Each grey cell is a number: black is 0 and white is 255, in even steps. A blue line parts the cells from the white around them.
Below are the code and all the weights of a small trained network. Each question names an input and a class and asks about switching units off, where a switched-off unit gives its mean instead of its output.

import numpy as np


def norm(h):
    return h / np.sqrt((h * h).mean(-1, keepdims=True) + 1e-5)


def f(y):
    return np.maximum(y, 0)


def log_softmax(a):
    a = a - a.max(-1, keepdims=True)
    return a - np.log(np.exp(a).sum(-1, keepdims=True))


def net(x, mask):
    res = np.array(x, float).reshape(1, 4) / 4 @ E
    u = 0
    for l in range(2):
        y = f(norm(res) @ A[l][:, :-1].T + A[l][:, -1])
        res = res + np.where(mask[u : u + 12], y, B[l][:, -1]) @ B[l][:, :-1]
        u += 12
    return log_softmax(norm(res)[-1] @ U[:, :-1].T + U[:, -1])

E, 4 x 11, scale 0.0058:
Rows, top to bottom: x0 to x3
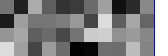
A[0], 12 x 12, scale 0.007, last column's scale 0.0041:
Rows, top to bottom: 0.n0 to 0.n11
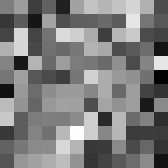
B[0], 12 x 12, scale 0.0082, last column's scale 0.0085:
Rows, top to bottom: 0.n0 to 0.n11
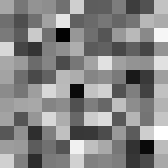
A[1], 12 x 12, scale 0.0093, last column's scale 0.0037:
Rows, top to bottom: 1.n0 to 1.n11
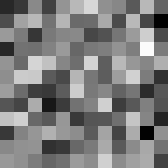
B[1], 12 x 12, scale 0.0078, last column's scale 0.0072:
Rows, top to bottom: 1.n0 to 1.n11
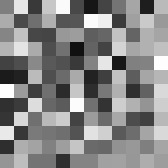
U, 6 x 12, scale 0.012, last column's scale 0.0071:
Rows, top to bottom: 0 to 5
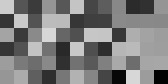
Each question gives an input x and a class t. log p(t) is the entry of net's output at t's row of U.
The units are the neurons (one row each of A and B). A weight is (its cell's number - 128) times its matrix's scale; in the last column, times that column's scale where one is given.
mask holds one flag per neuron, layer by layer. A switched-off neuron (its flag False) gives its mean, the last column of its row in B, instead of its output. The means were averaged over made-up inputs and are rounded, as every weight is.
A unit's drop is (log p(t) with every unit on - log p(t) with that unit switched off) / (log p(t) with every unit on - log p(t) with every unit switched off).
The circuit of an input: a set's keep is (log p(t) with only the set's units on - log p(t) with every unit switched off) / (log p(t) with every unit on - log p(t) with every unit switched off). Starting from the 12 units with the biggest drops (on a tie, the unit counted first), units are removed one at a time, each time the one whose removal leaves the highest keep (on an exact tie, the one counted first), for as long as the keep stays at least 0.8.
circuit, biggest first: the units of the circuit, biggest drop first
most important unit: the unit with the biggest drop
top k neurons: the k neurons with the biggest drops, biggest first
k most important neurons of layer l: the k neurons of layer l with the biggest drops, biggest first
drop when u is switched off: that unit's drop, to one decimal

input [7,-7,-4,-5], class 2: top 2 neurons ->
[0.n8; 0.n2]
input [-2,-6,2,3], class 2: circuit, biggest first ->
[0.n8]
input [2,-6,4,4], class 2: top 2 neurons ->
[0.n9; 0.n8]
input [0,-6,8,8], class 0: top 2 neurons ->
[0.n3; 0.n9]
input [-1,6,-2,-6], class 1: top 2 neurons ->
[0.n9; 0.n8]
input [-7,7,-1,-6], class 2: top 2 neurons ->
[0.n6; 1.n9]
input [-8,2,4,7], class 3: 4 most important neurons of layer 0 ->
[0.n2; 0.n9; 0.n6; 0.n0]
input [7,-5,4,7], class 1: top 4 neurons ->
[0.n2; 0.n10; 1.n8; 0.n0]
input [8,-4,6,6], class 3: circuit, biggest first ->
[0.n9; 1.n7; 1.n10]
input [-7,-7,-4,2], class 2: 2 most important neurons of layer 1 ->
[1.n4; 1.n7]
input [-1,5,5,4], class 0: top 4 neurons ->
[0.n0; 0.n3; 0.n8; 0.n5]
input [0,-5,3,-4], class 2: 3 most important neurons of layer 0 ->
[0.n8; 0.n4; 0.n1]
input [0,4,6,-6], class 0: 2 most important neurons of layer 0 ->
[0.n5; 0.n0]
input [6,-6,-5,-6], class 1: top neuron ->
[1.n0]
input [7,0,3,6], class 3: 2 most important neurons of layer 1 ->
[1.n7; 1.n0]
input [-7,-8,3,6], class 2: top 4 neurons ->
[0.n8; 0.n9; 1.n4; 1.n0]
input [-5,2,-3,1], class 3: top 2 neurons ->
[0.n2; 1.n5]
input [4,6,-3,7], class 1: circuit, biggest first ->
[0.n10; 1.n8]
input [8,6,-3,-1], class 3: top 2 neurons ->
[1.n7; 0.n8]
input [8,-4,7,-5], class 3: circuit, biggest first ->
[1.n7]
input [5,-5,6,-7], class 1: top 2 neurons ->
[1.n0; 0.n9]
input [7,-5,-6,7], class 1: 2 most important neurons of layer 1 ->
[1.n8; 1.n6]
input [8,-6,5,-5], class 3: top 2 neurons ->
[1.n7; 0.n6]
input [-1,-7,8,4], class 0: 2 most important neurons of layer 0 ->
[0.n3; 0.n0]
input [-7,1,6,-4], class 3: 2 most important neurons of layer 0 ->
[0.n2; 0.n10]
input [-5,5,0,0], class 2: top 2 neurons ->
[0.n6; 1.n4]
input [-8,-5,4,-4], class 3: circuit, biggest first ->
[0.n2]
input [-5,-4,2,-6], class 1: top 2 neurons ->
[0.n9; 1.n0]
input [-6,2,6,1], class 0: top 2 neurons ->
[0.n0; 0.n5]
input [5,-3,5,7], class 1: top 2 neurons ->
[0.n10; 0.n2]
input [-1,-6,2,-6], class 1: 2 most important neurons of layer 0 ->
[0.n9; 0.n6]
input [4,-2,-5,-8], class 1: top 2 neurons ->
[0.n9; 1.n0]
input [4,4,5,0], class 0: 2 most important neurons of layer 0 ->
[0.n5; 0.n8]
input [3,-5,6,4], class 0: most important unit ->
0.n3
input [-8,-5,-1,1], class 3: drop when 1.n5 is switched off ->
0.4
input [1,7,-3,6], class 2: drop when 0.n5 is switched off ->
-0.1
